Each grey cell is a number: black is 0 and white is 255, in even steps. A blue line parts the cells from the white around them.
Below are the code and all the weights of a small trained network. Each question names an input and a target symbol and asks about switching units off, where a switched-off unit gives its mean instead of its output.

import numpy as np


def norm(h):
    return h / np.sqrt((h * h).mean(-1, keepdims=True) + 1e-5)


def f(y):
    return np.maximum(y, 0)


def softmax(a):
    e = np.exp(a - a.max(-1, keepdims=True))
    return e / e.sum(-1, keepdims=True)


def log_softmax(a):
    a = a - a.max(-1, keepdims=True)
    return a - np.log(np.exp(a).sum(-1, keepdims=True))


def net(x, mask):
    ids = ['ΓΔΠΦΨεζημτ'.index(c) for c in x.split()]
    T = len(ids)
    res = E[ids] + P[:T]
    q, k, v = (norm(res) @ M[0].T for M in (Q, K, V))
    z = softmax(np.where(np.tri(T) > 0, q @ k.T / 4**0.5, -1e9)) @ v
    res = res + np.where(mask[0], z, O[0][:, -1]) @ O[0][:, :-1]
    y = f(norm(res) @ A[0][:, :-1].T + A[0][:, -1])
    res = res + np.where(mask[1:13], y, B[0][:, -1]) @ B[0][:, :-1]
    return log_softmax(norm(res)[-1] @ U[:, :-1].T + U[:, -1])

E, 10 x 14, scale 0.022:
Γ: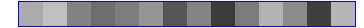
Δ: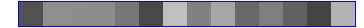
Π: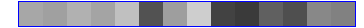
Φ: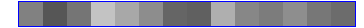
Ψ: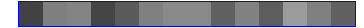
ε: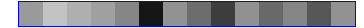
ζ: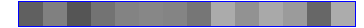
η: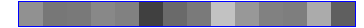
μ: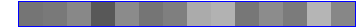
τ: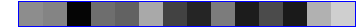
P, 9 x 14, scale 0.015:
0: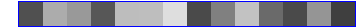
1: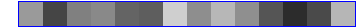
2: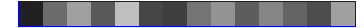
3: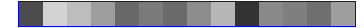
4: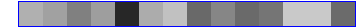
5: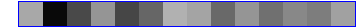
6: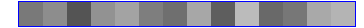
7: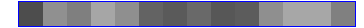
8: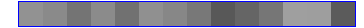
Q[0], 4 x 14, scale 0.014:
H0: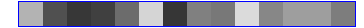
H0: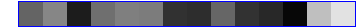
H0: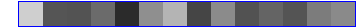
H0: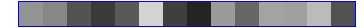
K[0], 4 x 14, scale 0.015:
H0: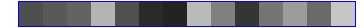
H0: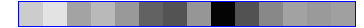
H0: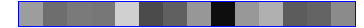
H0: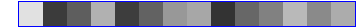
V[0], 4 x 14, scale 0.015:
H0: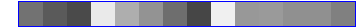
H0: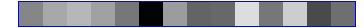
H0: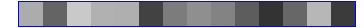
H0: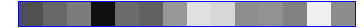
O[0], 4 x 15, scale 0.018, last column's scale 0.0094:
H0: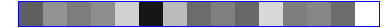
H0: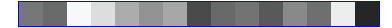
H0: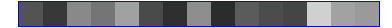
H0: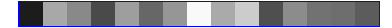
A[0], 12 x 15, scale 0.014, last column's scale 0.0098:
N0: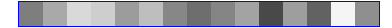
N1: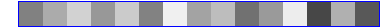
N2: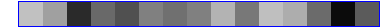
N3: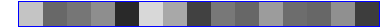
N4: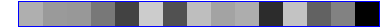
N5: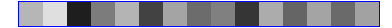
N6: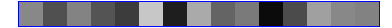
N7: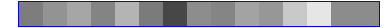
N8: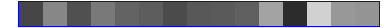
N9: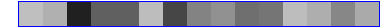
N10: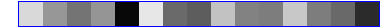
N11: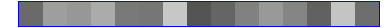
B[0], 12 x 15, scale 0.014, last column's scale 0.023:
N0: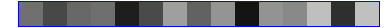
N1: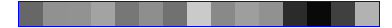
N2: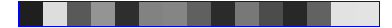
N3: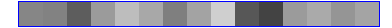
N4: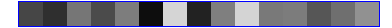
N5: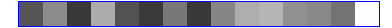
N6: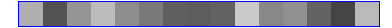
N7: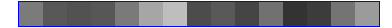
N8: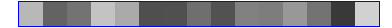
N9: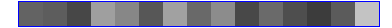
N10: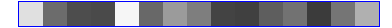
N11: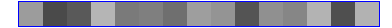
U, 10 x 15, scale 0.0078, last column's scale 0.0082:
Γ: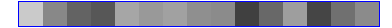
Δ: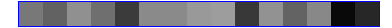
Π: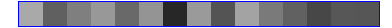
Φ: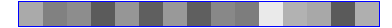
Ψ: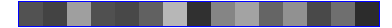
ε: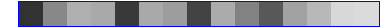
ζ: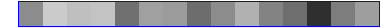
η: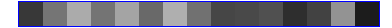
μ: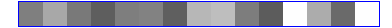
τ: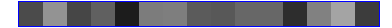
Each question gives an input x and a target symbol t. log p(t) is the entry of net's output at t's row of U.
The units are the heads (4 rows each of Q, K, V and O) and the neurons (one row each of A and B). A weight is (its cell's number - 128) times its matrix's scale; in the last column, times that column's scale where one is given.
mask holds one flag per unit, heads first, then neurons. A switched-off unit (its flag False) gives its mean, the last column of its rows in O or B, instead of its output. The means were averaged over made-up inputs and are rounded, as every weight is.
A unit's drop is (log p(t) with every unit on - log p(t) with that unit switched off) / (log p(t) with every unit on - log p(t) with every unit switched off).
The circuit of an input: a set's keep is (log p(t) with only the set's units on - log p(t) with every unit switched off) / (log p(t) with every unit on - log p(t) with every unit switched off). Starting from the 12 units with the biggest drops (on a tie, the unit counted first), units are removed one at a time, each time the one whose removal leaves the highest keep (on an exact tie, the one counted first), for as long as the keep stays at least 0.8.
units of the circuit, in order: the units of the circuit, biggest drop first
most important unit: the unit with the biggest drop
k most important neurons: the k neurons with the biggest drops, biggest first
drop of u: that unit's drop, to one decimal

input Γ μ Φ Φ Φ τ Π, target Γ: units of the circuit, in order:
(H0; N10)
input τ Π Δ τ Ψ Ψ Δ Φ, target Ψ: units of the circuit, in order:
(H0; N4)
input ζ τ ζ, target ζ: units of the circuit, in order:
(H0; N1)
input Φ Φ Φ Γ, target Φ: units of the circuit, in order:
(H0; N2)
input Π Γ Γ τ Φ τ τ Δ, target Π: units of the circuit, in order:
(H0; N6)
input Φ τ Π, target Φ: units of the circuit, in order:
(N2; H0)
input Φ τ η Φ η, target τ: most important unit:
N2
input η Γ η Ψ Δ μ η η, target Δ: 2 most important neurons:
(N0; N1)
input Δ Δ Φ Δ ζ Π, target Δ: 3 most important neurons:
(N0; N1; N2)
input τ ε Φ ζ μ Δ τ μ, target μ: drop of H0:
1.1
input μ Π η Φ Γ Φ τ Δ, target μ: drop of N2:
0.1
